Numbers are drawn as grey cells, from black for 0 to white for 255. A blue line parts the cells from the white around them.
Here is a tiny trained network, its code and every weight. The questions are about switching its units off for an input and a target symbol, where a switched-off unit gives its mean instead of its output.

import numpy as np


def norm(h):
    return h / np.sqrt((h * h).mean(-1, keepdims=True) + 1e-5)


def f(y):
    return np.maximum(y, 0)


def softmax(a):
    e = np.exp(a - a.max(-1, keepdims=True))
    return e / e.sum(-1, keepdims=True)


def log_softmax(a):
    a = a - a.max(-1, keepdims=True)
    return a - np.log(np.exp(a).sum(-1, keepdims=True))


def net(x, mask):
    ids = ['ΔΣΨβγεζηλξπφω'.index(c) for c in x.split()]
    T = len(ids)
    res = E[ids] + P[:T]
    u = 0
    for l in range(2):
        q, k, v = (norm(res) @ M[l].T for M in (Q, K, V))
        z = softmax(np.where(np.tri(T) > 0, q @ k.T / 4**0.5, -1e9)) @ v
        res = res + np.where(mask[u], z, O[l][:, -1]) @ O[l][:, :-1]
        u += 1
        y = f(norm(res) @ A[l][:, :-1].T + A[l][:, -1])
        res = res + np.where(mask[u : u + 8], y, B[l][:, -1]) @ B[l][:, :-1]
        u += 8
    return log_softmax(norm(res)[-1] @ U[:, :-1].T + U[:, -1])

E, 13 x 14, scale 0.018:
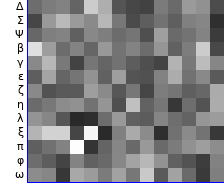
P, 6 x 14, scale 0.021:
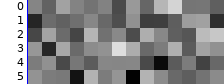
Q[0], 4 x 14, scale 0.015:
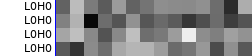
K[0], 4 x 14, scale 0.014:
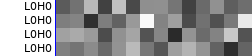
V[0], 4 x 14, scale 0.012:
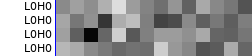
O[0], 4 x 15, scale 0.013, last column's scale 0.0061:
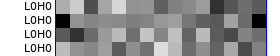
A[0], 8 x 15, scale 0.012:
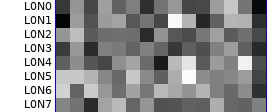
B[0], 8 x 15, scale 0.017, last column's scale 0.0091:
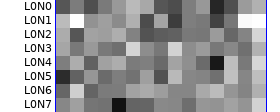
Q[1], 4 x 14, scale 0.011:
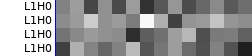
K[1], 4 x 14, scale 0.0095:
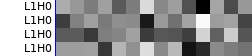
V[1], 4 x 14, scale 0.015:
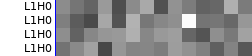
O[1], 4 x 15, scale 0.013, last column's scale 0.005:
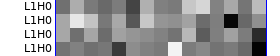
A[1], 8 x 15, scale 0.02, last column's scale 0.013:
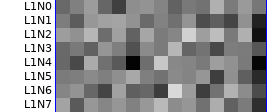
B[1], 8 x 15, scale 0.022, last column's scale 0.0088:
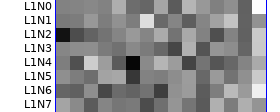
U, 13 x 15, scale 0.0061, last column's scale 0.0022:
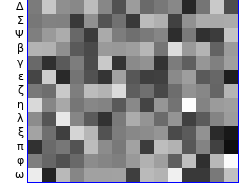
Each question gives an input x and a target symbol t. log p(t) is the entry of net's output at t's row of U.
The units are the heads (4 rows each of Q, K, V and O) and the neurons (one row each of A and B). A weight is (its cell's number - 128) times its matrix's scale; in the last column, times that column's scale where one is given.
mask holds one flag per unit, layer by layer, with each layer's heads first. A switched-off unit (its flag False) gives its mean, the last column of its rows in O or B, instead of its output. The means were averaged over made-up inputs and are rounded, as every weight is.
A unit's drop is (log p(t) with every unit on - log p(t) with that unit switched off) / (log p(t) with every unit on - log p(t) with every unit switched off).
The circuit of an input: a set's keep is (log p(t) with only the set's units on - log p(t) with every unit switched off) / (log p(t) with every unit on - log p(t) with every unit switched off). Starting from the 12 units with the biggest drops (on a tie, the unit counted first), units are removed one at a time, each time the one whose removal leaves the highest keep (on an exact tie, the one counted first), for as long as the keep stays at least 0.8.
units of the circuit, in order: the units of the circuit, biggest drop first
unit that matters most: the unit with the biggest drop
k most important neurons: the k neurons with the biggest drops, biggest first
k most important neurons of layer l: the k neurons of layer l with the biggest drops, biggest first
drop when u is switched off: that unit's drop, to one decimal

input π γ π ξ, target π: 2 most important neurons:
[L1N2 L0N5]
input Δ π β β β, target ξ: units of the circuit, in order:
[L0H0 L0N1 L1N5 L0N7]
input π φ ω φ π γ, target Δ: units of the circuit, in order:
[L0H0 L0N1]
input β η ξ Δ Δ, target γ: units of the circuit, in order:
[L1H0]
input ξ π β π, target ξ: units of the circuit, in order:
[L0H0 L0N1 L1N5]
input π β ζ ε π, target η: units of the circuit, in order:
[L0H0 L0N2]
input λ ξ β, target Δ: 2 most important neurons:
[L0N1 L0N0]
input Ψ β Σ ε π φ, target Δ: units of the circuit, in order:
[L0N1 L0H0]
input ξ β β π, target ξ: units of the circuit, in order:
[L0H0 L1N5 L0N1]
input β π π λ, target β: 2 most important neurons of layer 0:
[L0N6 L0N1]
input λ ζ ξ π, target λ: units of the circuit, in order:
[L0H0 L1N4]
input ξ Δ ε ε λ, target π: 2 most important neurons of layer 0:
[L0N0 L0N1]
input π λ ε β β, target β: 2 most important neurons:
[L0N7 L0N3]
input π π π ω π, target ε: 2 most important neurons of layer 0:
[L0N7 L0N1]
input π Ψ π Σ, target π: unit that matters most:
L1N2
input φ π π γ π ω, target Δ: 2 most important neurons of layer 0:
[L0N1 L0N5]
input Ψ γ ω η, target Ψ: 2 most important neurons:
[L0N1 L0N2]
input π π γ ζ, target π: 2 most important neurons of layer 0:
[L0N5 L0N1]
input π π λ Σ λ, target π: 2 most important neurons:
[L0N0 L1N0]
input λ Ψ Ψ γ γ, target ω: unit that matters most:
L0N3
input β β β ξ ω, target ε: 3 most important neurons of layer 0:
[L0N7 L0N1 L0N2]
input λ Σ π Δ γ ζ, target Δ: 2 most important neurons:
[L0N1 L0N5]
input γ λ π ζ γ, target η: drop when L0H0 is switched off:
0.1
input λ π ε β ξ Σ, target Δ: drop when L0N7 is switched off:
0.2
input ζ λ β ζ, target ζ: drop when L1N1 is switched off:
0.4
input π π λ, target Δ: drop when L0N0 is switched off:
0.1
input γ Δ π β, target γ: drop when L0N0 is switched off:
0.0
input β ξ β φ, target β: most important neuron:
[L0N6]
